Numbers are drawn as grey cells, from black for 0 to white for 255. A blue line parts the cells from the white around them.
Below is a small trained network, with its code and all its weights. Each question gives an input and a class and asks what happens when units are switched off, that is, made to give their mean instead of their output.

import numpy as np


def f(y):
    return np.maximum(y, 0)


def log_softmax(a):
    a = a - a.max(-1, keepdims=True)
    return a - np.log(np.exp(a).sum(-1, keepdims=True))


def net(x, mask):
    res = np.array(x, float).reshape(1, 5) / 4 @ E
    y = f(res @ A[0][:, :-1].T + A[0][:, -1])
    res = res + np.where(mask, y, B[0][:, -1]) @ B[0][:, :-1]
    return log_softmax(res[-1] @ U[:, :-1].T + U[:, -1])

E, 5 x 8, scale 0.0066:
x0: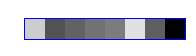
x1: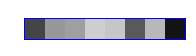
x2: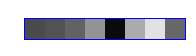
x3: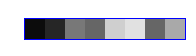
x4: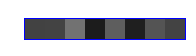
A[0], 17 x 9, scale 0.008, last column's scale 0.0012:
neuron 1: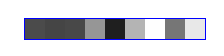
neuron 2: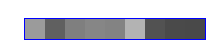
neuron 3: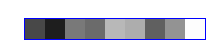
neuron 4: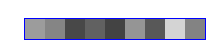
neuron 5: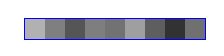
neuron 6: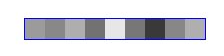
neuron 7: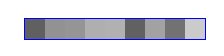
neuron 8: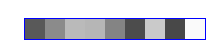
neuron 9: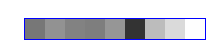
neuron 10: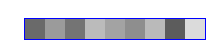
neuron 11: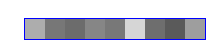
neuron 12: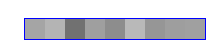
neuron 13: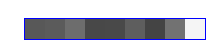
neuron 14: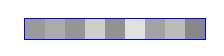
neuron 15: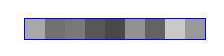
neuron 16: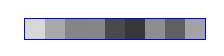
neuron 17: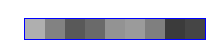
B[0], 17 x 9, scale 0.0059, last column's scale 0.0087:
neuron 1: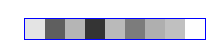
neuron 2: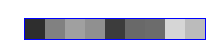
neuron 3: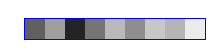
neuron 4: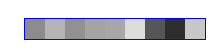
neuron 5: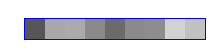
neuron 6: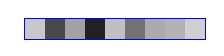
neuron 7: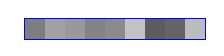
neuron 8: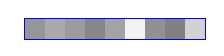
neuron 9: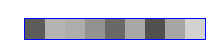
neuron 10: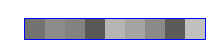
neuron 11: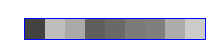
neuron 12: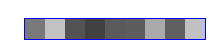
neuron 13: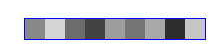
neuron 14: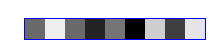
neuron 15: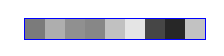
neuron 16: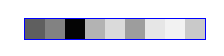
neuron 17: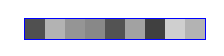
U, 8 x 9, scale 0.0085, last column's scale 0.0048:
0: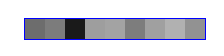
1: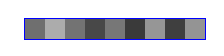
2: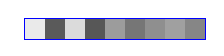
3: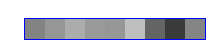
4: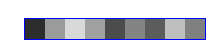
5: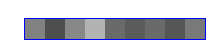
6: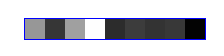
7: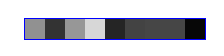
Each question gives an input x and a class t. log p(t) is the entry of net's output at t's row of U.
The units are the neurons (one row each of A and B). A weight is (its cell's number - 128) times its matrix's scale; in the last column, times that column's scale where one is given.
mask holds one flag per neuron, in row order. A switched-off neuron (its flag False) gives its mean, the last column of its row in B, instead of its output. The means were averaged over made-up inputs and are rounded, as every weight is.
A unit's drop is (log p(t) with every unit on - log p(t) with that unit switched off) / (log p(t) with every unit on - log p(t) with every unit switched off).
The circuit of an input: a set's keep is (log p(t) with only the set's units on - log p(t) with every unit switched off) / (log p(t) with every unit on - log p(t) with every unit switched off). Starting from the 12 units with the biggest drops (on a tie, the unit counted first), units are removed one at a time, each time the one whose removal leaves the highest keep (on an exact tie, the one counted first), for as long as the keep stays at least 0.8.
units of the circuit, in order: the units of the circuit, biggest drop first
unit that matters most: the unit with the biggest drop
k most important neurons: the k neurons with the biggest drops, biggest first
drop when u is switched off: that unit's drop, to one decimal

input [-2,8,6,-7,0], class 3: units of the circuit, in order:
neuron 8
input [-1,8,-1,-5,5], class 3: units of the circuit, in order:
neuron 8; neuron 14
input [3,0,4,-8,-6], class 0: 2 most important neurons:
neuron 16; neuron 13
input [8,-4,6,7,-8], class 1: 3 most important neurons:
neuron 14; neuron 12; neuron 16
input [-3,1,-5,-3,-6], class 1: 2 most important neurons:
neuron 14; neuron 1
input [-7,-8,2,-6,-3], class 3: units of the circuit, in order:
neuron 4; neuron 15
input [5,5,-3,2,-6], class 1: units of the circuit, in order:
neuron 14; neuron 12
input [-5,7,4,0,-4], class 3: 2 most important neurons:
neuron 8; neuron 7
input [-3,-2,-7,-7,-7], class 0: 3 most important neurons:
neuron 16; neuron 1; neuron 13
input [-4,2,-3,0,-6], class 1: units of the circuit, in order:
neuron 14; neuron 12
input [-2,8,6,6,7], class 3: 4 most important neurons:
neuron 8; neuron 14; neuron 16; neuron 7
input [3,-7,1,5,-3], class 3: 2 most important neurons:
neuron 4; neuron 15
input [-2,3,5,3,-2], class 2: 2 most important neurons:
neuron 1; neuron 16
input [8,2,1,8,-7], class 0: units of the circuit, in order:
neuron 3
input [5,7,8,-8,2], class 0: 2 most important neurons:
neuron 16; neuron 6
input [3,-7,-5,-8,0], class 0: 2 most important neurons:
neuron 16; neuron 1
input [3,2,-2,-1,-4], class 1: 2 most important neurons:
neuron 14; neuron 1
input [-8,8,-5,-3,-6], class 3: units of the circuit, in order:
neuron 8; neuron 7
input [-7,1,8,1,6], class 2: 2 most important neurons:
neuron 1; neuron 14
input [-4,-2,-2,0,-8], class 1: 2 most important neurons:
neuron 14; neuron 12
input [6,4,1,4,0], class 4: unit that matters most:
neuron 2
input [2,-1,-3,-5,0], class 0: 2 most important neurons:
neuron 16; neuron 1
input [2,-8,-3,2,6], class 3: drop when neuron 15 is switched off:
0.4
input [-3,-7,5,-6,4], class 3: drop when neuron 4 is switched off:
0.5
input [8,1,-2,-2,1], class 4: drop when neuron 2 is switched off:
0.1
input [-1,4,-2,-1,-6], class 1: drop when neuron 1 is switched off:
0.1
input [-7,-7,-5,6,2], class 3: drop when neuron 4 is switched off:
0.4
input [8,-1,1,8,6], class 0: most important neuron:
neuron 3
